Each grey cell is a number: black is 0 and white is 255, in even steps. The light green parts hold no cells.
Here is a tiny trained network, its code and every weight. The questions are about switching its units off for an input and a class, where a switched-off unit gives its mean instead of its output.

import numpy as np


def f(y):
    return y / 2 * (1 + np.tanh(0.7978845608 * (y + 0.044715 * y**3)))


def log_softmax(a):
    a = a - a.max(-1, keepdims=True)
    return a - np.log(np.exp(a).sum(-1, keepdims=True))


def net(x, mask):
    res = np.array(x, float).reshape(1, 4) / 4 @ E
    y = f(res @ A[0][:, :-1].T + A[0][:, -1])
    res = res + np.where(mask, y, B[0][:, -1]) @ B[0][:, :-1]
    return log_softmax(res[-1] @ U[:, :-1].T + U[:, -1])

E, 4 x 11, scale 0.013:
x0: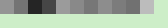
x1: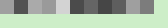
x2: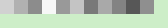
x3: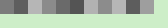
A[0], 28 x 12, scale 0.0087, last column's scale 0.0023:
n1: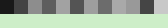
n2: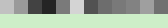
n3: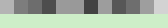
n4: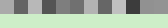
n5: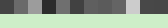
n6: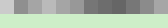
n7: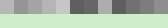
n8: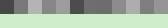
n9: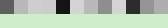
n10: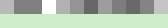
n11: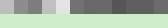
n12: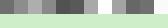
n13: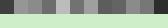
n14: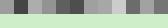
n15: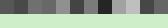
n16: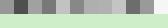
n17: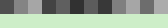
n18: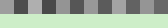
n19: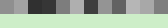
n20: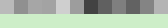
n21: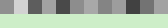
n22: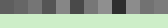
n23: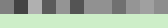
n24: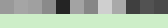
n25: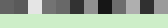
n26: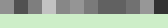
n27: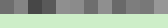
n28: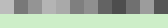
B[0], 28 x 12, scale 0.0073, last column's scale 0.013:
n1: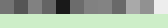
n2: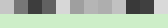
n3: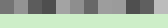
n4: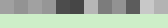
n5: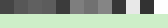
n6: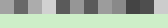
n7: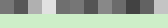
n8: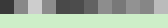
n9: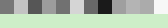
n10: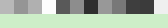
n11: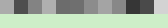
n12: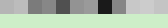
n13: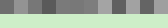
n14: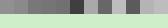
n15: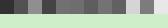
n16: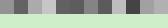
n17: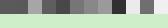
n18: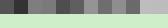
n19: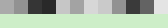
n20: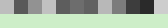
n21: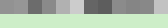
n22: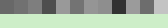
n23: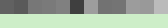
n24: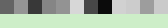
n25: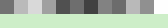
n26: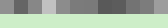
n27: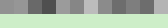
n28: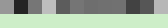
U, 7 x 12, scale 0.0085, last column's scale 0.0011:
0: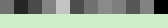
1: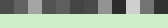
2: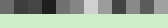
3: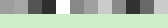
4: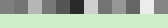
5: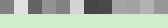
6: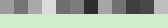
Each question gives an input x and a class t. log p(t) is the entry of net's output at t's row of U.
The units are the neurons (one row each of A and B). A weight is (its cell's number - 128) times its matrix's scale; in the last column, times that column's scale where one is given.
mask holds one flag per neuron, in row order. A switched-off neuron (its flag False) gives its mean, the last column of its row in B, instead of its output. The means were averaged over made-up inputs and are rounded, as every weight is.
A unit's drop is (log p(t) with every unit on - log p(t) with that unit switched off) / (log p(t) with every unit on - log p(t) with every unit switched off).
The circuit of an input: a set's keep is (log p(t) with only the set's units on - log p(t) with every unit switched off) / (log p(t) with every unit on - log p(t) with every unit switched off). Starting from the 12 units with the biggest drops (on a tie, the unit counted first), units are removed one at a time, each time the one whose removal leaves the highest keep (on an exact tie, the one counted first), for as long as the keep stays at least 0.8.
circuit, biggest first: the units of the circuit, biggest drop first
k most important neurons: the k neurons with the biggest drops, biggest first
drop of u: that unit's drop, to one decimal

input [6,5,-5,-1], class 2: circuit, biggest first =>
(n19)
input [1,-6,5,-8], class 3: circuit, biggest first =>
(n19, n2)
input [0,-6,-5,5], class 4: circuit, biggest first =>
(n4, n12)
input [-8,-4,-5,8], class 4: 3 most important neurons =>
(n14, n4, n12)
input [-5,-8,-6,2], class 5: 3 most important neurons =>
(n9, n24, n12)
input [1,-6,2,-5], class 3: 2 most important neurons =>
(n19, n2)
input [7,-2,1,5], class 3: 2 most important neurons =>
(n1, n25)
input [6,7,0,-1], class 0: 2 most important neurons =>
(n25, n10)
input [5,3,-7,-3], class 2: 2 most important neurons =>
(n19, n2)
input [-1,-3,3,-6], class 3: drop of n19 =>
0.1
